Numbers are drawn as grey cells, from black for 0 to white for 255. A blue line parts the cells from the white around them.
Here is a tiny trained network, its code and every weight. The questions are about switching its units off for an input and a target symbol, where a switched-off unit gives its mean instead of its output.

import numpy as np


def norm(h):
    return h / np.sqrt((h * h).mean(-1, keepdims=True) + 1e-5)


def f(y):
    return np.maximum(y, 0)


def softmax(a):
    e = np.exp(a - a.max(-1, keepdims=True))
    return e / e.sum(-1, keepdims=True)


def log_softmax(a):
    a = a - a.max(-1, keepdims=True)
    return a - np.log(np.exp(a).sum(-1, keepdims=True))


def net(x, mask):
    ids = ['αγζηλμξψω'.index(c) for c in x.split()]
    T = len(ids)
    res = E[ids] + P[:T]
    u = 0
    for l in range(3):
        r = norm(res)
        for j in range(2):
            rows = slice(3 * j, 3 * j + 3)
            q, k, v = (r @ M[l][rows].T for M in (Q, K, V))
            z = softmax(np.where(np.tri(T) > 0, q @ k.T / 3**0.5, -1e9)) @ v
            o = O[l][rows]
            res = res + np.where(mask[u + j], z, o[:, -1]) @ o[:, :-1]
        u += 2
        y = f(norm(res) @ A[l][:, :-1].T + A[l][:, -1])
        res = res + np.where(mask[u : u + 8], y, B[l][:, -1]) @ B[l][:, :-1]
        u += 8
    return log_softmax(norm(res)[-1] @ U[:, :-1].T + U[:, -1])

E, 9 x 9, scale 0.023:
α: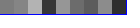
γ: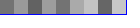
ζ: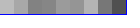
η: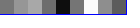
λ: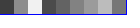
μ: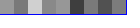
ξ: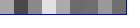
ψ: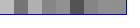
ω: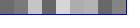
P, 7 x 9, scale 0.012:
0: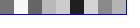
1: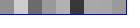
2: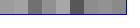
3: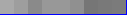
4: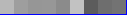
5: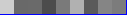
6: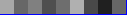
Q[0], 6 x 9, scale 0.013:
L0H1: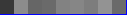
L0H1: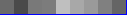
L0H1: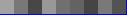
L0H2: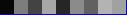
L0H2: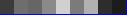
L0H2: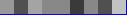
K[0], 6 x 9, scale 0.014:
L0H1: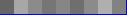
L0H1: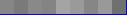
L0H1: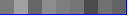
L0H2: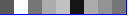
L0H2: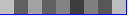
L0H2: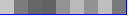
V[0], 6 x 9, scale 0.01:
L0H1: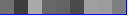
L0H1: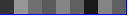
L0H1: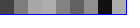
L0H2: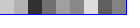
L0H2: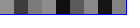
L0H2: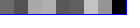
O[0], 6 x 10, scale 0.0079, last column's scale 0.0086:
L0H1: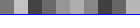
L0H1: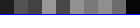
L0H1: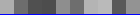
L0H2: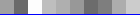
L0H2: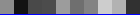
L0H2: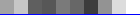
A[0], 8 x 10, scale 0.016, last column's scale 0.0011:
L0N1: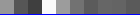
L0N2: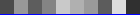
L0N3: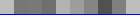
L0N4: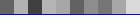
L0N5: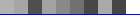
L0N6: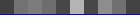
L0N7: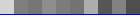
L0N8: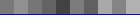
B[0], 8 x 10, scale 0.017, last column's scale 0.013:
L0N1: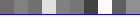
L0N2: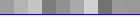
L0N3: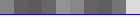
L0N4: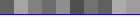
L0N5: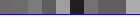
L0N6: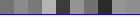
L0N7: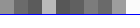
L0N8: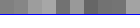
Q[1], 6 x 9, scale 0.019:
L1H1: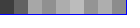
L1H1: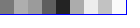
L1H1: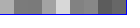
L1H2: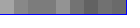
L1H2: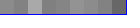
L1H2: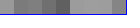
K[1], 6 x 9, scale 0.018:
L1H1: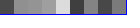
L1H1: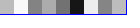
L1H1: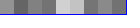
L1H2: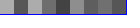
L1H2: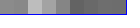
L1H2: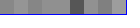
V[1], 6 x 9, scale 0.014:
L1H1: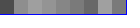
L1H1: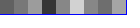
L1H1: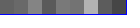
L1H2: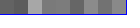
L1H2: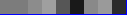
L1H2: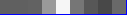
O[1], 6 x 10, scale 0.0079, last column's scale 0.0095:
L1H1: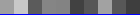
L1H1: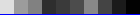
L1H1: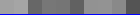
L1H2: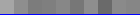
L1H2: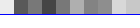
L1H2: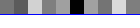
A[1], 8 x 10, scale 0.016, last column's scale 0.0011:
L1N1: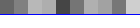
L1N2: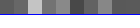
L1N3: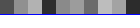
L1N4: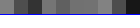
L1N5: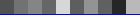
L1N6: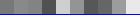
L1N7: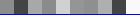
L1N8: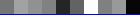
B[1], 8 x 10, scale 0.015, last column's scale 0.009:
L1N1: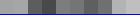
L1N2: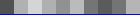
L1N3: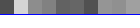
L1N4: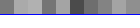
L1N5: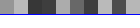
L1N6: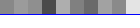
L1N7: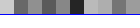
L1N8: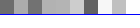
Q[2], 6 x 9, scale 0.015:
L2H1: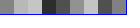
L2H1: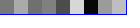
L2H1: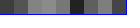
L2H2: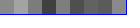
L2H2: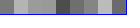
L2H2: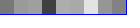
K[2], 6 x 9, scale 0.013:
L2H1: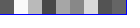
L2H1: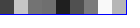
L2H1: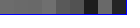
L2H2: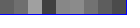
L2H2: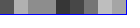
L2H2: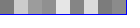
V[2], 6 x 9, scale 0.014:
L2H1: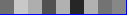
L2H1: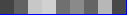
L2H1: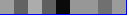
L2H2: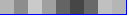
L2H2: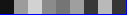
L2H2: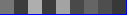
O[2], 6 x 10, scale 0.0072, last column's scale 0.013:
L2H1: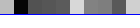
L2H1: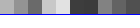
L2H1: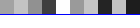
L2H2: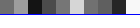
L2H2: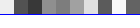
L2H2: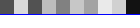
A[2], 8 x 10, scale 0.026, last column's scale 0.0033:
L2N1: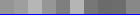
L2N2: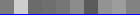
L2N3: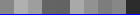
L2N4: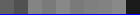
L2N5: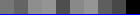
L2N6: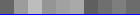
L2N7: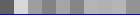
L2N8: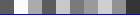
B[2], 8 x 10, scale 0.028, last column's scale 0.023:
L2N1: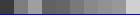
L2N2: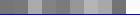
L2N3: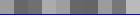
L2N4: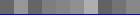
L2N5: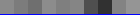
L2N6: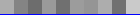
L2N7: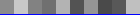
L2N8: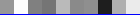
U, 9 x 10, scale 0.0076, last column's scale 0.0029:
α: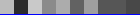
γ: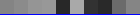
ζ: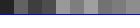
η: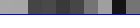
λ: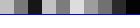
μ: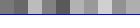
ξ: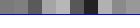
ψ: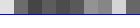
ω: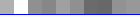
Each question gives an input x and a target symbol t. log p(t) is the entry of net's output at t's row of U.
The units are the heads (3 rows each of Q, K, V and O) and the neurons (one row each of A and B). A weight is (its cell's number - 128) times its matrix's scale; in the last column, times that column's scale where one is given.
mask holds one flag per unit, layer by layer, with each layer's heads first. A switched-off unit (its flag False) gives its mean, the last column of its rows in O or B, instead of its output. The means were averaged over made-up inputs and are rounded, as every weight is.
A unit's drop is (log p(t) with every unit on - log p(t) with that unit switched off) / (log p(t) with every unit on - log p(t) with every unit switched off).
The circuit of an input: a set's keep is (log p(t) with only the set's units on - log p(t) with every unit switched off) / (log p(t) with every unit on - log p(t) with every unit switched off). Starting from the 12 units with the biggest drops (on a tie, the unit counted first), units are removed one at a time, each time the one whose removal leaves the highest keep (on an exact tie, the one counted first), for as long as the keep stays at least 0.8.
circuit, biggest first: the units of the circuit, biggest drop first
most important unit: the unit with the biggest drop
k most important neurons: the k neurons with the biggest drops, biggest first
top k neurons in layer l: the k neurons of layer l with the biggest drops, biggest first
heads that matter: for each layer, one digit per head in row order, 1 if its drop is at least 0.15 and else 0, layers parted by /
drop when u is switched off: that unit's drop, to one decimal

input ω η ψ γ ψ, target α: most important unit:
L0H2
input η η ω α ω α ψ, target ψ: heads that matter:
00 / 00 / 01
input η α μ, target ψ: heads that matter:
00 / 00 / 01
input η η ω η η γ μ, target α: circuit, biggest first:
[L0H2; L2N8]
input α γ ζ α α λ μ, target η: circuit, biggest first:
[L2N8; L0H2]
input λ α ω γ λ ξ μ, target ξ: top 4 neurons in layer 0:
[L0N3; L0N1; L0N7; L0N5]
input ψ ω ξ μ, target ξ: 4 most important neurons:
[L0N1; L2N8; L2N2; L2N7]
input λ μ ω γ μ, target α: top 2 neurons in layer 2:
[L2N8; L2N2]
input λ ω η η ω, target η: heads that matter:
11 / 01 / 10
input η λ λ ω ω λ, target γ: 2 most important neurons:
[L0N6; L0N2]
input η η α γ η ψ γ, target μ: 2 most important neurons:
[L2N8; L2N1]
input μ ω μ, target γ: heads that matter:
01 / 00 / 00
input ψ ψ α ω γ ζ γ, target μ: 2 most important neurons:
[L2N8; L0N7]
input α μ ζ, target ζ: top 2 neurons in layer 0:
[L0N3; L0N5]
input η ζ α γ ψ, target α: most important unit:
L1N7
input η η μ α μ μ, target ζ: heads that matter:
01 / 00 / 01
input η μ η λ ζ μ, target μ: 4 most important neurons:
[L1N8; L2N8; L0N3; L2N1]
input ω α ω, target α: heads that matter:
10 / 00 / 10
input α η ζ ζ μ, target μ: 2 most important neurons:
[L2N8; L2N1]
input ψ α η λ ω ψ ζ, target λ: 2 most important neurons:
[L0N3; L0N7]
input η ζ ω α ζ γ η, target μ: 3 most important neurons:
[L1N8; L2N8; L1N1]
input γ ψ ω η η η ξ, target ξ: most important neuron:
[L0N1]
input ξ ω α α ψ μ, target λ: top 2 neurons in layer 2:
[L2N1; L2N8]
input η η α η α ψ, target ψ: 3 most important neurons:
[L1N8; L0N7; L2N8]
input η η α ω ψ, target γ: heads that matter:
01 / 10 / 00
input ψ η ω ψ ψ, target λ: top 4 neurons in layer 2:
[L2N8; L2N1; L2N2; L2N4]
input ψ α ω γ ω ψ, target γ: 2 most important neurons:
[L2N5; L2N8]
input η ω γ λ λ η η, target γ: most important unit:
L2H2
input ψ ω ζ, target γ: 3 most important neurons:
[L2N5; L2N8; L2N2]
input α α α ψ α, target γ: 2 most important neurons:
[L0N6; L2N8]
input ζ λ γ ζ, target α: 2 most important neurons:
[L1N7; L2N8]
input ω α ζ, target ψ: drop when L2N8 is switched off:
0.3
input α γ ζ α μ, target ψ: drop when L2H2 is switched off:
0.2
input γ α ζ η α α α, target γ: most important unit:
L0N6
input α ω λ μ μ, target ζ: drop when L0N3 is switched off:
0.8
